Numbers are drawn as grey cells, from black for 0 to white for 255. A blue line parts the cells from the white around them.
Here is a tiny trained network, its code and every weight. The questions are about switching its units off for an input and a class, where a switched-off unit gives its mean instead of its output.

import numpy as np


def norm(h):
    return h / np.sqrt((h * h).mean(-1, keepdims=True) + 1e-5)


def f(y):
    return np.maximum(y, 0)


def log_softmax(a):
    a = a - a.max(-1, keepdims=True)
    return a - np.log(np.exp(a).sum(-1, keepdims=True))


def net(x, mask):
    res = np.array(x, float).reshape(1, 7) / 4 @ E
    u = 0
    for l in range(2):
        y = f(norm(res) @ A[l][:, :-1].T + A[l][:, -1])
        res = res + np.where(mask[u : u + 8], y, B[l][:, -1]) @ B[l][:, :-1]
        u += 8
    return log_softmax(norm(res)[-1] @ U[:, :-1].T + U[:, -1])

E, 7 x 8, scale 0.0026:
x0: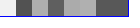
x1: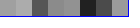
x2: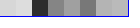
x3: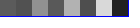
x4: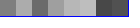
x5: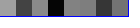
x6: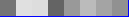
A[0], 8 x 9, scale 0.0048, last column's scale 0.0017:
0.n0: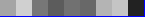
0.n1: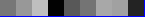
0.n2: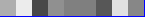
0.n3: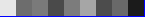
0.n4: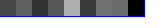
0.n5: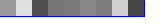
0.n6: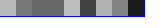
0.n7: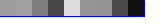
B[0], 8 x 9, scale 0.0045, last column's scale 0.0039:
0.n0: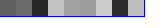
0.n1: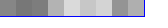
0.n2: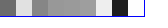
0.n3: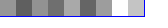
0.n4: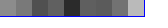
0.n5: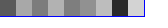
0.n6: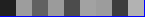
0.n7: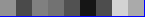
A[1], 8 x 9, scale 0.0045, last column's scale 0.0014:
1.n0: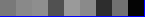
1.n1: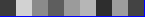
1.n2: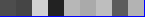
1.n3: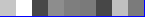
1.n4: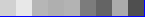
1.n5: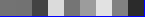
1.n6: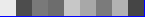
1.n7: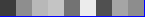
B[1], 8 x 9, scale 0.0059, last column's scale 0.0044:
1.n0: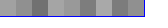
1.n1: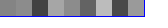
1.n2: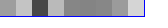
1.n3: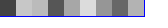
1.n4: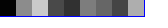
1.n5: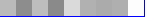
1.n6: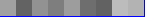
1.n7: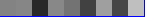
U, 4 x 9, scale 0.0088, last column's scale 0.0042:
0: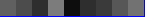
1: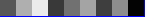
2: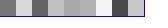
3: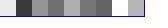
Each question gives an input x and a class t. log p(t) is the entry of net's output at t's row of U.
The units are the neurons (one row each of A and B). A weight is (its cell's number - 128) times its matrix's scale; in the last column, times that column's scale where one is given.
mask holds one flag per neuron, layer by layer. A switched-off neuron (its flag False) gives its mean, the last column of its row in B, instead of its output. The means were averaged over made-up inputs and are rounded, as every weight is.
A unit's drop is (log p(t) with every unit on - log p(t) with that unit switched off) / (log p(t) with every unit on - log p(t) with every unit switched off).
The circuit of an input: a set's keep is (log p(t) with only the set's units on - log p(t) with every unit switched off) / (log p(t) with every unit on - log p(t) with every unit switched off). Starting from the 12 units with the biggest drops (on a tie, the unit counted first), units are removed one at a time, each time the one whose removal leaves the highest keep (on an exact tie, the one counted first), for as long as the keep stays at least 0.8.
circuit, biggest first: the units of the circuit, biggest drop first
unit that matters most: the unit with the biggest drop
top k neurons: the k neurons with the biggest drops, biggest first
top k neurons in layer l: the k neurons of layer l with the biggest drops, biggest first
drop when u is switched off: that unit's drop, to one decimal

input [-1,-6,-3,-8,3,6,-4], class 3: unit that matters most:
0.n3
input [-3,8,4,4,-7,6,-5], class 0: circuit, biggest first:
(0.n4, 1.n5)
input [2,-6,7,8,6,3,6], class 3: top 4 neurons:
(0.n7, 0.n2, 1.n6, 0.n5)
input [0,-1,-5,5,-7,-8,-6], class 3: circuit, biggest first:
(0.n2, 0.n5, 0.n6, 0.n0)
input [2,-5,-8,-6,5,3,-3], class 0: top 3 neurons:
(1.n5, 1.n7, 0.n2)
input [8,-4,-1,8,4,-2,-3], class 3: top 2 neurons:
(0.n2, 0.n7)
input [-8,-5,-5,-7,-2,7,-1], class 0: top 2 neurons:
(0.n2, 1.n5)
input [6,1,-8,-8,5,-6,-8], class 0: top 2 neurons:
(1.n5, 1.n7)
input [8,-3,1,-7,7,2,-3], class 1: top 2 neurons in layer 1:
(1.n4, 1.n3)
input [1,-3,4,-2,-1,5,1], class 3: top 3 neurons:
(0.n3, 1.n6, 0.n7)
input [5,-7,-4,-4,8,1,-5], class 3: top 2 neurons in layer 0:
(0.n3, 0.n2)
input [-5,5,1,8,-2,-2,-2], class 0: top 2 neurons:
(0.n4, 0.n2)
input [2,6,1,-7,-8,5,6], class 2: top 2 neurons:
(0.n2, 0.n0)
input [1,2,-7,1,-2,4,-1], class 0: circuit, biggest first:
(1.n5)
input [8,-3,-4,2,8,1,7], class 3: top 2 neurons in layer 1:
(1.n6, 1.n3)
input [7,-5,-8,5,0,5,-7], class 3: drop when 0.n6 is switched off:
0.2
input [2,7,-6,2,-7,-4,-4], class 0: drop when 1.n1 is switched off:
0.0
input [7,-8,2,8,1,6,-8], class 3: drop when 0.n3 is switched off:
0.1
